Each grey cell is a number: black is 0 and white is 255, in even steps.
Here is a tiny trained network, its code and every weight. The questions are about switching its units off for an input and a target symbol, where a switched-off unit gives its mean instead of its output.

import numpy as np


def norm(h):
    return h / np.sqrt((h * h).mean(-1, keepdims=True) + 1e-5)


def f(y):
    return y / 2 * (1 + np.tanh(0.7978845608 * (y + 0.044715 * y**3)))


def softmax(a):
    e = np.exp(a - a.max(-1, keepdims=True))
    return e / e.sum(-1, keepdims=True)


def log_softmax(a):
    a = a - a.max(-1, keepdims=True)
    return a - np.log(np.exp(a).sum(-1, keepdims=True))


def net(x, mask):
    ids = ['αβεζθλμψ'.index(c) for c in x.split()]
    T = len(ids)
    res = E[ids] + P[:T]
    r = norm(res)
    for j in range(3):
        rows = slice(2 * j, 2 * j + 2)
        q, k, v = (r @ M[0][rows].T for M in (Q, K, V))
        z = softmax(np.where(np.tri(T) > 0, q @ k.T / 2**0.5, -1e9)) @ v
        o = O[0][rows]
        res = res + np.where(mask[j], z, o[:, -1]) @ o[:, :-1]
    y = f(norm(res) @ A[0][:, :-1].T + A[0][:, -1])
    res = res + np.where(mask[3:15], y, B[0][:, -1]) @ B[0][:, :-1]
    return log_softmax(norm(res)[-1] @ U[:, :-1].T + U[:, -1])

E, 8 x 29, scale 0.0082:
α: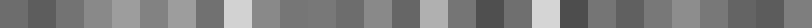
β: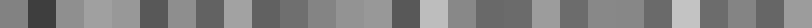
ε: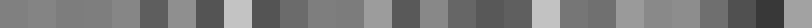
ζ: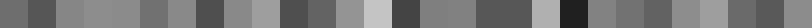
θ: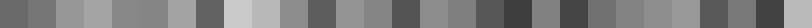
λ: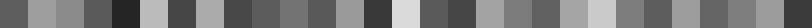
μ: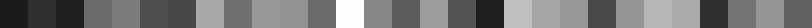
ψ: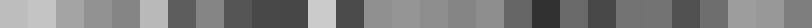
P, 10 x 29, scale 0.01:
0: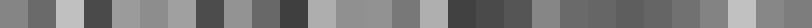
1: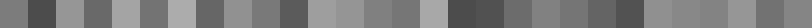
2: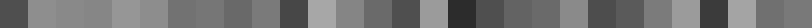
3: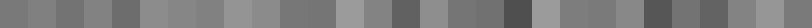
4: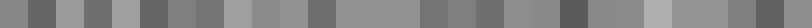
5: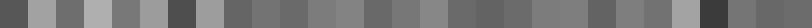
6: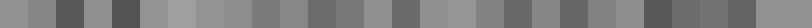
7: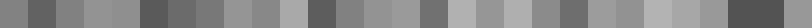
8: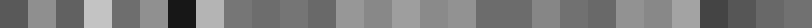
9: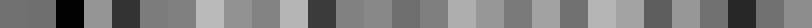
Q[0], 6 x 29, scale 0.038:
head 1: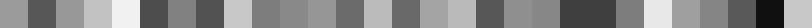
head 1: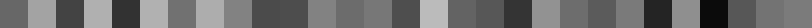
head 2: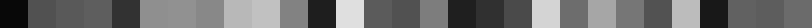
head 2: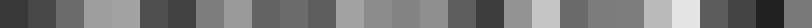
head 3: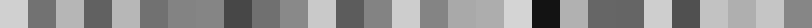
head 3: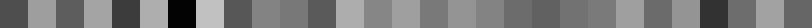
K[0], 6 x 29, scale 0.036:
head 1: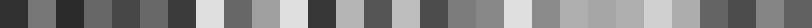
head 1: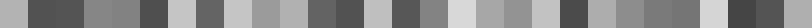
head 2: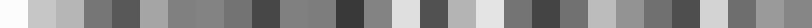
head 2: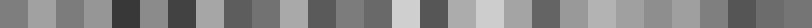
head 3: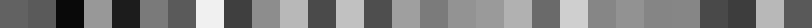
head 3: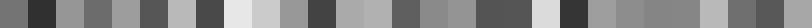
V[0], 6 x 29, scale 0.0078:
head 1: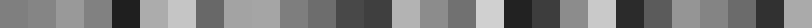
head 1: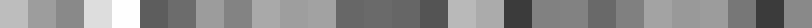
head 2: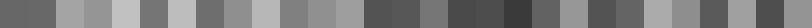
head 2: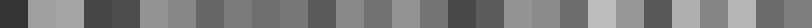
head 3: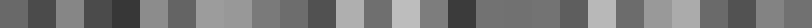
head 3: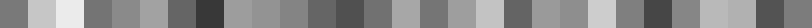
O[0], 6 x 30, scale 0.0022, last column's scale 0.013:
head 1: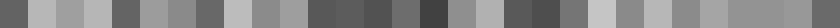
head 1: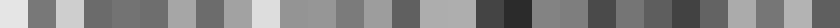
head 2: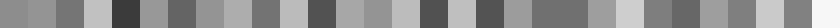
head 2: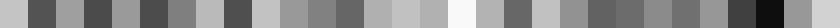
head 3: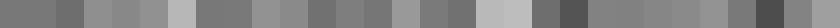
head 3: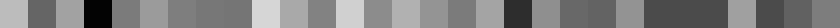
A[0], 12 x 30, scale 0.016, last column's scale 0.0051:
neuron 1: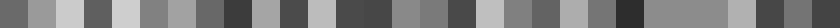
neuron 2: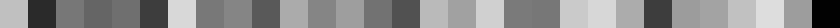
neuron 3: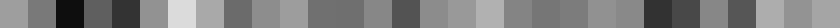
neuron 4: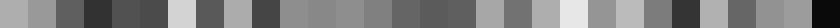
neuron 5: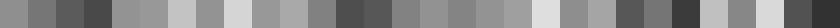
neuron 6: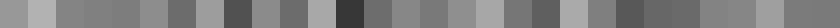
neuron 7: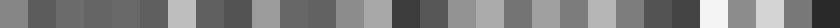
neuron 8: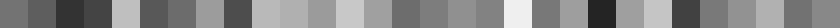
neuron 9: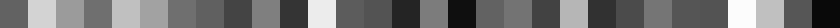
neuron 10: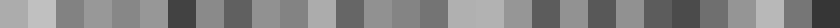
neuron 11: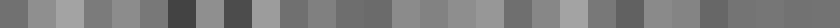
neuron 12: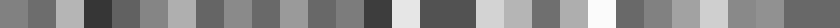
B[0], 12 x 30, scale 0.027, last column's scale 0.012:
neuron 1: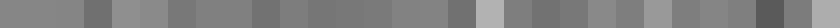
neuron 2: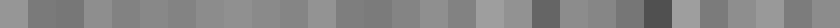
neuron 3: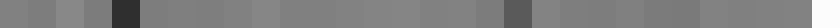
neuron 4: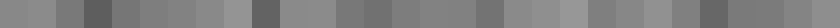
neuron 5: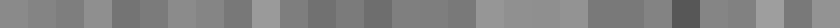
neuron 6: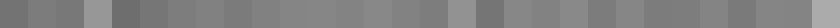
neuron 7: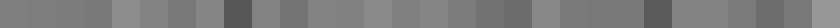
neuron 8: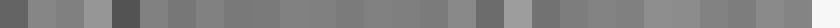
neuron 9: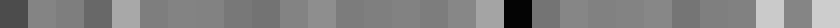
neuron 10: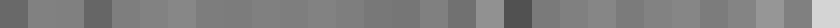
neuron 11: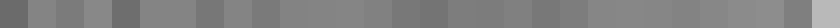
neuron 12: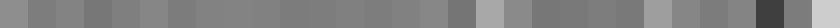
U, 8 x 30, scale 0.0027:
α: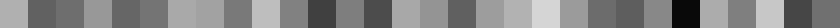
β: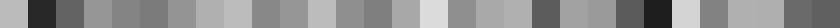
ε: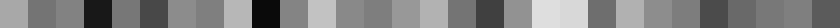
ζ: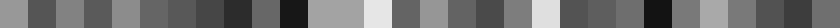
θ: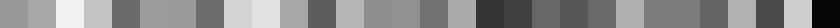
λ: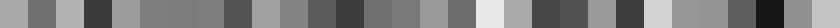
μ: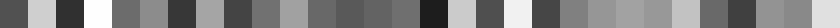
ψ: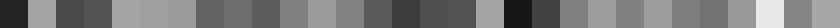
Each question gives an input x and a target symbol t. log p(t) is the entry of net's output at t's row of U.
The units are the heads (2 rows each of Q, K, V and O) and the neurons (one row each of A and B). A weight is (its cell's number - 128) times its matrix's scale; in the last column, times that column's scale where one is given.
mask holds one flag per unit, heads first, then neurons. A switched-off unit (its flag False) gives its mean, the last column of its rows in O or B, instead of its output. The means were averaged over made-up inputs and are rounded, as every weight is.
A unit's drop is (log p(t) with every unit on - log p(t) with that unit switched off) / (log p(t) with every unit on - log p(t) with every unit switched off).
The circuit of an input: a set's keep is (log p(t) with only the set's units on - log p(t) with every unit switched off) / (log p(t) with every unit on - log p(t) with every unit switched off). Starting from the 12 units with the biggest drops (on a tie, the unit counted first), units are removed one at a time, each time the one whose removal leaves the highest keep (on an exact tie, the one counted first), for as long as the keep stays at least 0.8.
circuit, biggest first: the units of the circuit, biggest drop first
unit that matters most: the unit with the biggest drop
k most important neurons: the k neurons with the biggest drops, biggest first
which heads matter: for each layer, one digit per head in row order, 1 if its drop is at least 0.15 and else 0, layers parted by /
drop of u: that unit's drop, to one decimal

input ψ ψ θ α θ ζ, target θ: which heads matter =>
100
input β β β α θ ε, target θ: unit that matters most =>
head 1
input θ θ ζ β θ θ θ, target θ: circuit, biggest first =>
[head 1; neuron 9]
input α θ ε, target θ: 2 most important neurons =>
[neuron 9; neuron 8]
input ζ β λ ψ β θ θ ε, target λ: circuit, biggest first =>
[head 1; neuron 12]
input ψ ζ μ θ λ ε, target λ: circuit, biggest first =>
[head 2; neuron 1]
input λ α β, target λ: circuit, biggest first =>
[head 2; neuron 1]
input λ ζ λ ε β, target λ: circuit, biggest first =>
[head 1; neuron 12]
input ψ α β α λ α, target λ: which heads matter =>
010
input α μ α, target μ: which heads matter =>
110
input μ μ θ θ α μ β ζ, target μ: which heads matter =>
100
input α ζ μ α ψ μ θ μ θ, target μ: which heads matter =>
000
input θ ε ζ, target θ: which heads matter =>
010
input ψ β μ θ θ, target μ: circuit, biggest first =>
[head 1; neuron 8]
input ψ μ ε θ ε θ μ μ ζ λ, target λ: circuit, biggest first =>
[neuron 12]
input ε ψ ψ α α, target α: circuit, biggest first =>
[neuron 5; neuron 9]
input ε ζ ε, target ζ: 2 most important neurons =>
[neuron 8; neuron 9]
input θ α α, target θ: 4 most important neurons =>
[neuron 9; neuron 8; neuron 10; neuron 12]
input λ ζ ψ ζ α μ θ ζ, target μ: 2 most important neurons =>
[neuron 8; neuron 3]
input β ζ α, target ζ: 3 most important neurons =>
[neuron 8; neuron 9; neuron 12]
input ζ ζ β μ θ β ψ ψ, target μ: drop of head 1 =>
0.1
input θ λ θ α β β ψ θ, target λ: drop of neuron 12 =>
0.2
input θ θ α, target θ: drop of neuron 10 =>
0.2
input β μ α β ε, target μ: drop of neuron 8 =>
0.2
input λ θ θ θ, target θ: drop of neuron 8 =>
0.2
